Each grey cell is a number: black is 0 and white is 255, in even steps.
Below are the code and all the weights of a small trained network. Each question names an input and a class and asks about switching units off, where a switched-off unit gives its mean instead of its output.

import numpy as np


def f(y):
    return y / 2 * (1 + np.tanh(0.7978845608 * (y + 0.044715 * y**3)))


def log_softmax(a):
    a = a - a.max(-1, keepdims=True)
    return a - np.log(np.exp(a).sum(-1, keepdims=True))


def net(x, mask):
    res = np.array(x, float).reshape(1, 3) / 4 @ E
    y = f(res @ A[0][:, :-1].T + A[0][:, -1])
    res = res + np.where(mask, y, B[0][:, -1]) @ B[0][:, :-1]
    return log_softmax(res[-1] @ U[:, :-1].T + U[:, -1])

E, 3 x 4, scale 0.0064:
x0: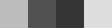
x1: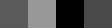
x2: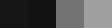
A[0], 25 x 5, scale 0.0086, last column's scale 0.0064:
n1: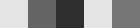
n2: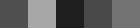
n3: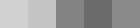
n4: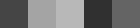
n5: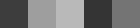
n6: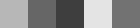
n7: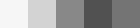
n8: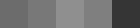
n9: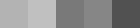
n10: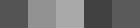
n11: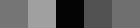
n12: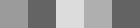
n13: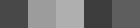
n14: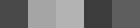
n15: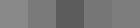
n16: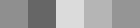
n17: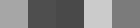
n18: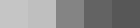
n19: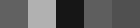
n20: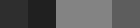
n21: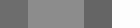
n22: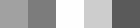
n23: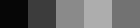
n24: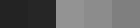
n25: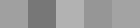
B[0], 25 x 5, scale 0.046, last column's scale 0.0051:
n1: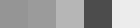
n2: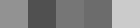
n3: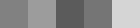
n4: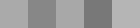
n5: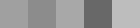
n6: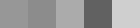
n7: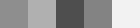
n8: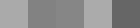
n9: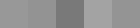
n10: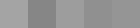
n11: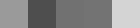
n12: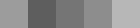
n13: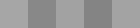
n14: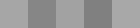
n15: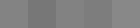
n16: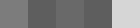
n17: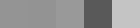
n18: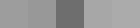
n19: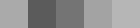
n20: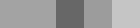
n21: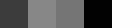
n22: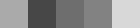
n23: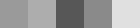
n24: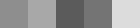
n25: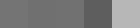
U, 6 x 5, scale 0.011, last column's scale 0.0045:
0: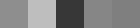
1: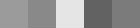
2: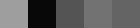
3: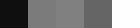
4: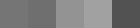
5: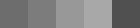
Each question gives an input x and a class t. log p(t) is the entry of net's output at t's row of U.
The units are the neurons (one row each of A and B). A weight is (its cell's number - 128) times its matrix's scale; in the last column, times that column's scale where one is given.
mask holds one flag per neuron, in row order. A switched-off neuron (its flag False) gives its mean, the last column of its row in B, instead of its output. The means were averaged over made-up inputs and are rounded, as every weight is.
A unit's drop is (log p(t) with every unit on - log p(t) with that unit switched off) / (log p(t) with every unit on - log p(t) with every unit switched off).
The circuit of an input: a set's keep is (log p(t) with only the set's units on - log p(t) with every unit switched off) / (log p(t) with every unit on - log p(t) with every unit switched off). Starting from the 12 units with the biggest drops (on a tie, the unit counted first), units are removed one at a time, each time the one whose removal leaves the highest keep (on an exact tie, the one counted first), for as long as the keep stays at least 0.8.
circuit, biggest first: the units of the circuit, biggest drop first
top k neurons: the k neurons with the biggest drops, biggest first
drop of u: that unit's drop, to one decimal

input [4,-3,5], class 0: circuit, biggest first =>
(n23)
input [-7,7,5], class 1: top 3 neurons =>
(n5 n4 n13)
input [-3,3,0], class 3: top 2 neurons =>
(n22 n1)
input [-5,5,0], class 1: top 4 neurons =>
(n22 n5 n16 n4)
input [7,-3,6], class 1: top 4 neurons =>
(n1 n6 n17 n7)
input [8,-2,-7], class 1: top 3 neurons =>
(n1 n6 n23)
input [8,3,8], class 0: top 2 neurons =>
(n23 n24)
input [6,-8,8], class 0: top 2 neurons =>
(n23 n24)
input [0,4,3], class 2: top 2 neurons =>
(n7 n2)
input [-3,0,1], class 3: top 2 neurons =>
(n1 n6)
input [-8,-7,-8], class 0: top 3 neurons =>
(n7 n3 n18)
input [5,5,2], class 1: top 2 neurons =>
(n1 n6)
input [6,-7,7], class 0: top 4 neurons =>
(n23 n24 n20 n11)
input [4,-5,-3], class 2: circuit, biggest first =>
(n22)
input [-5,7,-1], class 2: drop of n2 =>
0.1
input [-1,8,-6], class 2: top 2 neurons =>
(n11 n2)
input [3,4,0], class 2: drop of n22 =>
-0.1
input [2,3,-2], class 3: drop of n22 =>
0.3
